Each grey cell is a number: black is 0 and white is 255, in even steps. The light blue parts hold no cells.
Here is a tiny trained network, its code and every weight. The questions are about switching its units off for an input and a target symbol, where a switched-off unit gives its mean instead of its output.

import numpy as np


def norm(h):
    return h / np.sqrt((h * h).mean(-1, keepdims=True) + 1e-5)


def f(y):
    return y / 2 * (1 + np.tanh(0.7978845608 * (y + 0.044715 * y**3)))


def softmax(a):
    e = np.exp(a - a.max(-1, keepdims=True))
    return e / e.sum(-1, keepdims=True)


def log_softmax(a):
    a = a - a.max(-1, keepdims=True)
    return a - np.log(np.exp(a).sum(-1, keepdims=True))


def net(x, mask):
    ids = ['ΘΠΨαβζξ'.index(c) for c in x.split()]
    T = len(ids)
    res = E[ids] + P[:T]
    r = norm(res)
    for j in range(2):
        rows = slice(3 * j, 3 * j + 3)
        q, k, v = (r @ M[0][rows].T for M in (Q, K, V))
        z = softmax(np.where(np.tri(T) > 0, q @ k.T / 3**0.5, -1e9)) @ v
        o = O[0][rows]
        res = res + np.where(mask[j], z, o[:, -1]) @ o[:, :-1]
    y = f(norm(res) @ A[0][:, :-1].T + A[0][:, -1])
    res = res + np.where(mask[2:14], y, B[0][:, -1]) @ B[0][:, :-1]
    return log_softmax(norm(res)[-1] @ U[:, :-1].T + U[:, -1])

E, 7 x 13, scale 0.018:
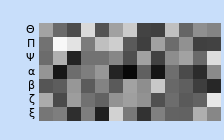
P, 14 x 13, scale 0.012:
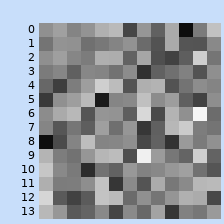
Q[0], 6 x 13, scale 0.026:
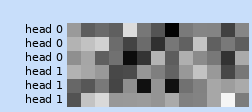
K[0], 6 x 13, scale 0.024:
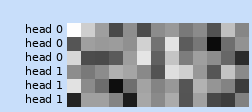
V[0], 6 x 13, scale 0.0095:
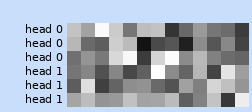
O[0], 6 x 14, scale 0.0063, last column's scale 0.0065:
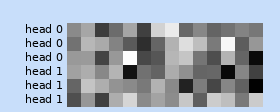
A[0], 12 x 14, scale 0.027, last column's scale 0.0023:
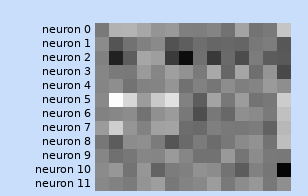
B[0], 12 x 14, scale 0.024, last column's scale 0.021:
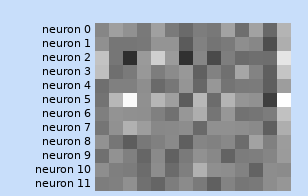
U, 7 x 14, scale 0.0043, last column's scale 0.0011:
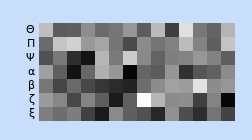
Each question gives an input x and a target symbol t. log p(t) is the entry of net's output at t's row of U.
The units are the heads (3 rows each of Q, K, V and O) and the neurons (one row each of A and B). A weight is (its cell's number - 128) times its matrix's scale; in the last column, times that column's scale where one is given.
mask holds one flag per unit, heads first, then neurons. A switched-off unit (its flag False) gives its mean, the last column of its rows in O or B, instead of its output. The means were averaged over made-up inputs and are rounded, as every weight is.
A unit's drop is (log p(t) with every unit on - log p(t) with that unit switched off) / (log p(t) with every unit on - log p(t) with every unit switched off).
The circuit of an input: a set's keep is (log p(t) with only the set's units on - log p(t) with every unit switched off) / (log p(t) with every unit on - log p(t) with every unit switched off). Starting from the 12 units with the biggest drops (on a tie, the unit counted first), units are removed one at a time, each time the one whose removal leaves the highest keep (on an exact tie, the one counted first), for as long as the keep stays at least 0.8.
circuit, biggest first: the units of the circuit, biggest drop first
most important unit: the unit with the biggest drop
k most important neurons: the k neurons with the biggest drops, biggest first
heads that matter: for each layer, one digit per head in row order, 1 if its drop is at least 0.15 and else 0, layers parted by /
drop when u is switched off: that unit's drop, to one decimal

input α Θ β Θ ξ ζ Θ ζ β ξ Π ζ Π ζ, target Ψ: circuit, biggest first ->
[neuron 5; head 1; neuron 2; head 0]
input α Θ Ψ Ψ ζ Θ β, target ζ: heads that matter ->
01
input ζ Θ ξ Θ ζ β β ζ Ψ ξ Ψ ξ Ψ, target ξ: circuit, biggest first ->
[head 0; neuron 5; head 1; neuron 2]
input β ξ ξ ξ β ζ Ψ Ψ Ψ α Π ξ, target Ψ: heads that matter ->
11
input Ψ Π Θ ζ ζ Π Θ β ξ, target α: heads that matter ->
01
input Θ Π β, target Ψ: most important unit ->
head 0
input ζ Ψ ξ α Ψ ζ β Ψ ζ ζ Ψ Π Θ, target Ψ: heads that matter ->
10
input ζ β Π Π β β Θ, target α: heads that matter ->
10
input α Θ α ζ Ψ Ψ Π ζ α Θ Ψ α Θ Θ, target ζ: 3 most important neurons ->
[neuron 5; neuron 2; neuron 10]
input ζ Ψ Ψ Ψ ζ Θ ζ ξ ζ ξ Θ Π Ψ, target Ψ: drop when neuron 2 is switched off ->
0.3
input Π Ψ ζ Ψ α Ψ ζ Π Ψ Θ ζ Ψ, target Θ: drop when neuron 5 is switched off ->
0.2
